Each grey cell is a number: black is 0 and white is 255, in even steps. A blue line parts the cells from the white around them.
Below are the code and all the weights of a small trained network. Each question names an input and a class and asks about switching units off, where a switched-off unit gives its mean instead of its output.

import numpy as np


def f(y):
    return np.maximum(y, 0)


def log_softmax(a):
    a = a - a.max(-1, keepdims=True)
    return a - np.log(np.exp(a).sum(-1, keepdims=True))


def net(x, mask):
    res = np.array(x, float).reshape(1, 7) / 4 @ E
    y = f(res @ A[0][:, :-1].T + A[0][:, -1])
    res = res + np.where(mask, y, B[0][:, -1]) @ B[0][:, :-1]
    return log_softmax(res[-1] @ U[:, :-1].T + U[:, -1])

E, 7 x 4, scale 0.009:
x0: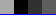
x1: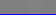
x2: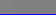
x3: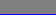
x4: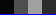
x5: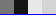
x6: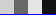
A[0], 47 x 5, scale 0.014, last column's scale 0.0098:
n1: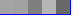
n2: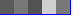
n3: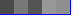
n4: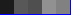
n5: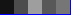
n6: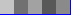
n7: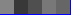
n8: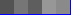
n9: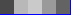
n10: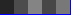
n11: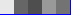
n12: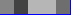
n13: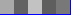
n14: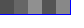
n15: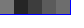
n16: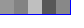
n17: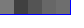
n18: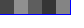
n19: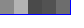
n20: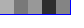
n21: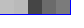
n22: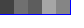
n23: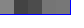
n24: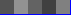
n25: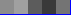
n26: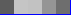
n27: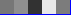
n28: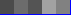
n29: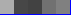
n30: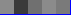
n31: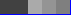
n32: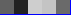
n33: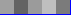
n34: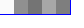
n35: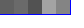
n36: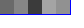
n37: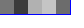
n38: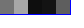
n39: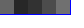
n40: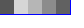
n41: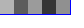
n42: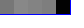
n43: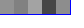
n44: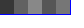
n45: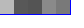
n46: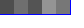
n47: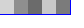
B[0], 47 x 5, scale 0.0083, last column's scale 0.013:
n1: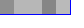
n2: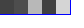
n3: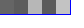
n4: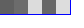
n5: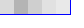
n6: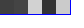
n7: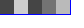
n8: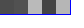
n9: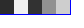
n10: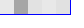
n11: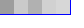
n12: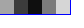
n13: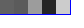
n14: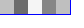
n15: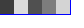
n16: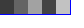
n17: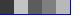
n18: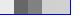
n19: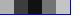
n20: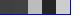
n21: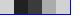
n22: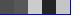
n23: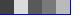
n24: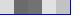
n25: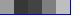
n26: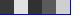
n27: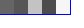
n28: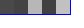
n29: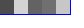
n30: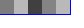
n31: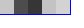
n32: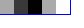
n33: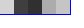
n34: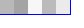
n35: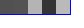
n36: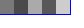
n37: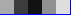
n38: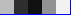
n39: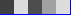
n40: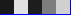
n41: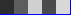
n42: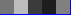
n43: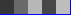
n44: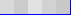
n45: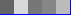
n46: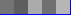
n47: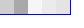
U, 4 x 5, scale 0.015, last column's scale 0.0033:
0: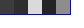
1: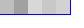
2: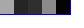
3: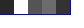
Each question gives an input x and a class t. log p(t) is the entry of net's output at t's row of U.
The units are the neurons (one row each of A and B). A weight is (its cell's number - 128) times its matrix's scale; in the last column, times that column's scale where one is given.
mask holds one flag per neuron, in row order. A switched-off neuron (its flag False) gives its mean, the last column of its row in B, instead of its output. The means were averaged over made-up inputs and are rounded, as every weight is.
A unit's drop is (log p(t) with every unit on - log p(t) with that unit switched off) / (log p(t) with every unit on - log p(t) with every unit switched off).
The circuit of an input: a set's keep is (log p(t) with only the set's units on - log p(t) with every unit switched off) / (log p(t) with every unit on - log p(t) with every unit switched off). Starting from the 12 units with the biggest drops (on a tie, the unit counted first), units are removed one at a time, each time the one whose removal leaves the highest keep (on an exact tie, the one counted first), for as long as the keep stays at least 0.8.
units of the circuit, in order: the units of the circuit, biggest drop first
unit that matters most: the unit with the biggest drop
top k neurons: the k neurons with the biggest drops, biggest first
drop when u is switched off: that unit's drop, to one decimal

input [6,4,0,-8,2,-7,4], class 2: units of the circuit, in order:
(n38)
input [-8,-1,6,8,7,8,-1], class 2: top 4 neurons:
(n32 n31 n37 n12)
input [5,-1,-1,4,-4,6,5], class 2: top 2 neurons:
(n32 n12)
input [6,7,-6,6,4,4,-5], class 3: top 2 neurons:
(n39 n15)
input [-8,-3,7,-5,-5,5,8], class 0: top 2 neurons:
(n6 n13)
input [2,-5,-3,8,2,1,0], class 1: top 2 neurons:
(n40 n26)
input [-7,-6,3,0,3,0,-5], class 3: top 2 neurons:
(n9 n40)
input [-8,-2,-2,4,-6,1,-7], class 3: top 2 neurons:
(n40 n9)
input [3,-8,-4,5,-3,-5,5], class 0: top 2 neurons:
(n20 n41)
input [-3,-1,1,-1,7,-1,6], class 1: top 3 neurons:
(n5 n10 n44)
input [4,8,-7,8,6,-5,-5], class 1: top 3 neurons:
(n10 n18 n24)
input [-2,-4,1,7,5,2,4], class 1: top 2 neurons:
(n5 n10)
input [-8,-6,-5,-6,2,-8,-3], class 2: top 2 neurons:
(n38 n19)
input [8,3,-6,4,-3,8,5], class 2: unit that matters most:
n32
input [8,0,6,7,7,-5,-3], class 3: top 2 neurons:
(n39 n15)
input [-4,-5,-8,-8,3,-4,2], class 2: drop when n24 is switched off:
0.1
